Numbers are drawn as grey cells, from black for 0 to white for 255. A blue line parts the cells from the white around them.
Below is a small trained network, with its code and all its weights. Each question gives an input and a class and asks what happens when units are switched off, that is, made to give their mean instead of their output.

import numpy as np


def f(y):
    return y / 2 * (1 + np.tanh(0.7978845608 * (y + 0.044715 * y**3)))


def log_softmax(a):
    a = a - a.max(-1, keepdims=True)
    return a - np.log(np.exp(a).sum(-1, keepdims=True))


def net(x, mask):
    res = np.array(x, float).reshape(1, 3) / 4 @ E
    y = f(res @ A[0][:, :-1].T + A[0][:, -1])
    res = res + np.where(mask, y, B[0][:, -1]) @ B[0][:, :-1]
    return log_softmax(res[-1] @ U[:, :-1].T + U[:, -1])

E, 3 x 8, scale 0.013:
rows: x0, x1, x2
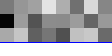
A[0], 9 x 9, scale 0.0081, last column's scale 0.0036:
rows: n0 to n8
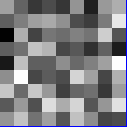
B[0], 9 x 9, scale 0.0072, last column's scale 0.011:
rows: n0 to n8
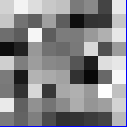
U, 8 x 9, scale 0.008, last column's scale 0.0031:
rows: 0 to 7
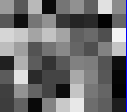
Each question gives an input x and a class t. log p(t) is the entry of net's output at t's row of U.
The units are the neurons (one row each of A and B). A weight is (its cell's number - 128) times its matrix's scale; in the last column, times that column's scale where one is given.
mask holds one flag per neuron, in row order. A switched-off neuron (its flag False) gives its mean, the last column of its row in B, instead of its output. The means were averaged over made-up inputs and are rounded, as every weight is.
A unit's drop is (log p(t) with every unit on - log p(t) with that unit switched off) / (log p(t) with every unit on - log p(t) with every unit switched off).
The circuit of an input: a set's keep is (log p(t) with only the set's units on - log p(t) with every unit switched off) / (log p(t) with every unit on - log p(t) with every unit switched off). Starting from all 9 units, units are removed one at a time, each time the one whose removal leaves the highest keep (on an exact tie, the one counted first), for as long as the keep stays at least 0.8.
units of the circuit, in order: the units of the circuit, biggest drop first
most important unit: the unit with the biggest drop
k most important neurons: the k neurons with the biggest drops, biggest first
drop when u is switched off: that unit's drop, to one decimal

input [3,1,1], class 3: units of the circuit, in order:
(n0 n2 n5)
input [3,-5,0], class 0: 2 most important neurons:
(n6 n0)
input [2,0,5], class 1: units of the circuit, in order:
(n5 n0)
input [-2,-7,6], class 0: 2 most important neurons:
(n6 n1)
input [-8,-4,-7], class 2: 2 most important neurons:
(n0 n5)
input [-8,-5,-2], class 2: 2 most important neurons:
(n0 n2)
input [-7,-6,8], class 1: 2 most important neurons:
(n5 n8)
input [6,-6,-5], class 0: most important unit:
n6
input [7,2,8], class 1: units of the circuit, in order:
(n5 n8)
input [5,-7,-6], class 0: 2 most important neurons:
(n6 n0)
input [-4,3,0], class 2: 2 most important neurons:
(n0 n6)
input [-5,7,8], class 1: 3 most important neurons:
(n5 n8 n6)
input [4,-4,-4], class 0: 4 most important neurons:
(n0 n6 n5 n8)
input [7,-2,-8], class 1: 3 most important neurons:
(n0 n1 n3)
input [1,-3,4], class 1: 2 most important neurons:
(n0 n5)
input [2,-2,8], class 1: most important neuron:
(n5)
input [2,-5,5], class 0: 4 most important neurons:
(n6 n1 n0 n3)
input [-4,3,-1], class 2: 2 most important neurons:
(n0 n6)
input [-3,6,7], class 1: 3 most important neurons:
(n5 n8 n6)
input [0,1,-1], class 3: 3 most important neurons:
(n5 n0 n6)
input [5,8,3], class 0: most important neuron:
(n2)
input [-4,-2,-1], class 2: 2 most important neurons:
(n0 n2)
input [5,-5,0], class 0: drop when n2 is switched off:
-0.1
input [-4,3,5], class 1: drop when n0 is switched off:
-0.2
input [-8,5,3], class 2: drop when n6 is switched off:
0.1
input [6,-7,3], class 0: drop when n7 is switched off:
0.0
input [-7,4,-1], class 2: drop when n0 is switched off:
0.9
